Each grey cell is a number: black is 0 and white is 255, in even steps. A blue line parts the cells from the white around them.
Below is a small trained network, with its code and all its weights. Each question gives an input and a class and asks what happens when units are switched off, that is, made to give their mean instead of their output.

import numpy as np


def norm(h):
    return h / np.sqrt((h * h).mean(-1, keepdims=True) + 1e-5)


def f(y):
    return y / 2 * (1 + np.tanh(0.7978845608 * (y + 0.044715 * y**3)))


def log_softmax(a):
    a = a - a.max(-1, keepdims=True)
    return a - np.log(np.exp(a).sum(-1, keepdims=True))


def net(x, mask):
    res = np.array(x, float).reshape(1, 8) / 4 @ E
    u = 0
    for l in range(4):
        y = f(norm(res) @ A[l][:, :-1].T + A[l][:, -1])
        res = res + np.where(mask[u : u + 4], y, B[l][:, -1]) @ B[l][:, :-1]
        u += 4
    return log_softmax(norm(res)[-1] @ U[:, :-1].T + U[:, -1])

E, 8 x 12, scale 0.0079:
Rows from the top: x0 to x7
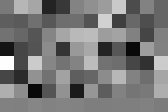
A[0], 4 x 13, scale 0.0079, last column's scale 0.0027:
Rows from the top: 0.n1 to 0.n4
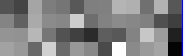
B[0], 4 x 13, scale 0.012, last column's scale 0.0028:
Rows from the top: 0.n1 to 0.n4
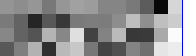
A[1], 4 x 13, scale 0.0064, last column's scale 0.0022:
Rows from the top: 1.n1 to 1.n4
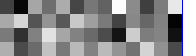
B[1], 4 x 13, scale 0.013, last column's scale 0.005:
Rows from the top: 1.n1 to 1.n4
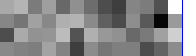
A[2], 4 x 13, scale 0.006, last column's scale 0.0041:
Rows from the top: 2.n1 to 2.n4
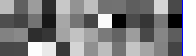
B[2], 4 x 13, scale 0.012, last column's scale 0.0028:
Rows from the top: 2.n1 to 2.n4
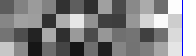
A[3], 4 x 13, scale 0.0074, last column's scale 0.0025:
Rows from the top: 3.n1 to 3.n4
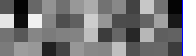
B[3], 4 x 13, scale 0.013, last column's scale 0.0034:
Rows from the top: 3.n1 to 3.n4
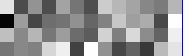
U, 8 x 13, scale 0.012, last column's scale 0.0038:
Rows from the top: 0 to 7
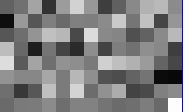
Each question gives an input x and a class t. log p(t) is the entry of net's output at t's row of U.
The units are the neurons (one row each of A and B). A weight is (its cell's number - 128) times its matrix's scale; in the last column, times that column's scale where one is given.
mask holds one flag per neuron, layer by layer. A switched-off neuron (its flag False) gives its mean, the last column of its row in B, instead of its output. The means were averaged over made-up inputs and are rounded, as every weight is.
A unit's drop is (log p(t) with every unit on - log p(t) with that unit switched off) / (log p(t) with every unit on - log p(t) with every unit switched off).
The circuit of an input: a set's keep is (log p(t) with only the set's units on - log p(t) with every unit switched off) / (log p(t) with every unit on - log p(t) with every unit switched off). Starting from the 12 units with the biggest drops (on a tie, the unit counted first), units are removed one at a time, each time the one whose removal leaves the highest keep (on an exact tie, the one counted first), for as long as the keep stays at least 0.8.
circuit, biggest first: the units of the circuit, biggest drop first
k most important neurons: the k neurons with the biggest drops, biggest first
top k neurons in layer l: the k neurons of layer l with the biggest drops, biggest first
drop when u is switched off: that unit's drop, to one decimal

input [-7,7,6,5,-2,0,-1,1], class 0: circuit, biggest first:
(2.n2)
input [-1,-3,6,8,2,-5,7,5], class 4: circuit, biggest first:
(3.n1, 3.n3, 1.n1)
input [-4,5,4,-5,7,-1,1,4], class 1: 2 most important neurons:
(3.n2, 0.n4)
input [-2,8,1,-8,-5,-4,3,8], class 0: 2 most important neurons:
(2.n2, 1.n1)
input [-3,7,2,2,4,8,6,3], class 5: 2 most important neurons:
(1.n1, 0.n1)
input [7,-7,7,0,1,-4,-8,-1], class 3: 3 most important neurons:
(2.n4, 0.n2, 2.n3)
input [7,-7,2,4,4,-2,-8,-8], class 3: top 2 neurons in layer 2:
(2.n4, 2.n2)
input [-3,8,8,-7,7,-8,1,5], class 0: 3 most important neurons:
(2.n2, 1.n1, 0.n3)
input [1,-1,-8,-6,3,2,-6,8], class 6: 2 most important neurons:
(0.n3, 3.n3)
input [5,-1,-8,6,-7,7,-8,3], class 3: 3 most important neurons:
(2.n4, 3.n2, 1.n3)
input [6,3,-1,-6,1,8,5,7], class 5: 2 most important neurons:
(1.n1, 0.n1)
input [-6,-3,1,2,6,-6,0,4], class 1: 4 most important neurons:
(3.n2, 1.n1, 2.n1, 3.n4)
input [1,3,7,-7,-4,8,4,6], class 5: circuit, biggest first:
(1.n1, 0.n1)
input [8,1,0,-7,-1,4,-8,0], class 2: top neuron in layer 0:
(0.n1)
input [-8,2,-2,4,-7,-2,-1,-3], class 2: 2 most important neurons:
(1.n3, 3.n2)
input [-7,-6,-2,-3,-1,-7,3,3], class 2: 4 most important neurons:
(1.n3, 2.n2, 1.n1, 0.n2)
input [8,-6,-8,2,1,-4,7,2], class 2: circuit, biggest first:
(3.n4, 1.n1)
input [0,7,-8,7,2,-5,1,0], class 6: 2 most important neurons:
(0.n3, 0.n4)
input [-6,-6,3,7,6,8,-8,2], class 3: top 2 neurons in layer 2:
(2.n4, 2.n2)
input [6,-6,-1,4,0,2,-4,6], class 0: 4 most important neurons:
(0.n4, 1.n3, 0.n2, 1.n4)
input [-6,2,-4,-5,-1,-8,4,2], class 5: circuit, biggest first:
(1.n2)
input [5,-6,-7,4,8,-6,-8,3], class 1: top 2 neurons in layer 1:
(1.n1, 1.n4)
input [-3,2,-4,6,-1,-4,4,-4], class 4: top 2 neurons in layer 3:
(3.n3, 3.n1)
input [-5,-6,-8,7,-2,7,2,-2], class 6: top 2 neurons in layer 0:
(0.n3, 0.n4)
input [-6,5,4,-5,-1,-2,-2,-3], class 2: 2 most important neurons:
(1.n3, 0.n4)
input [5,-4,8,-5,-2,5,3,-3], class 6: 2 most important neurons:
(2.n3, 0.n4)
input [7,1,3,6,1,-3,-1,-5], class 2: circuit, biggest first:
(3.n4)
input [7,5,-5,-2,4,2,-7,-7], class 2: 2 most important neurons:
(3.n4, 0.n4)
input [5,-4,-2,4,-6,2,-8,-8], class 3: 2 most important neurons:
(2.n4, 3.n2)
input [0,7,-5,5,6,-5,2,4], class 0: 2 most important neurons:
(2.n2, 1.n1)
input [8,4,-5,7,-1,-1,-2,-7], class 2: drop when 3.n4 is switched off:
1.3
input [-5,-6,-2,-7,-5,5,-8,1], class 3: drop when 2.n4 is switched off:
0.8
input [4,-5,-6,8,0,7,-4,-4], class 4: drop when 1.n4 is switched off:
0.0
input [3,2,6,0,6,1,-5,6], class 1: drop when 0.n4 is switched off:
0.2
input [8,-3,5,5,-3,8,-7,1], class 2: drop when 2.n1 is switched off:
0.1
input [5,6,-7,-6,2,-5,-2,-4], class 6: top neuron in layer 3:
(3.n3)
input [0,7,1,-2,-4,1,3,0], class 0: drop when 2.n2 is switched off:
1.0
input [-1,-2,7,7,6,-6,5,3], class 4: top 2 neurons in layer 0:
(0.n3, 0.n2)
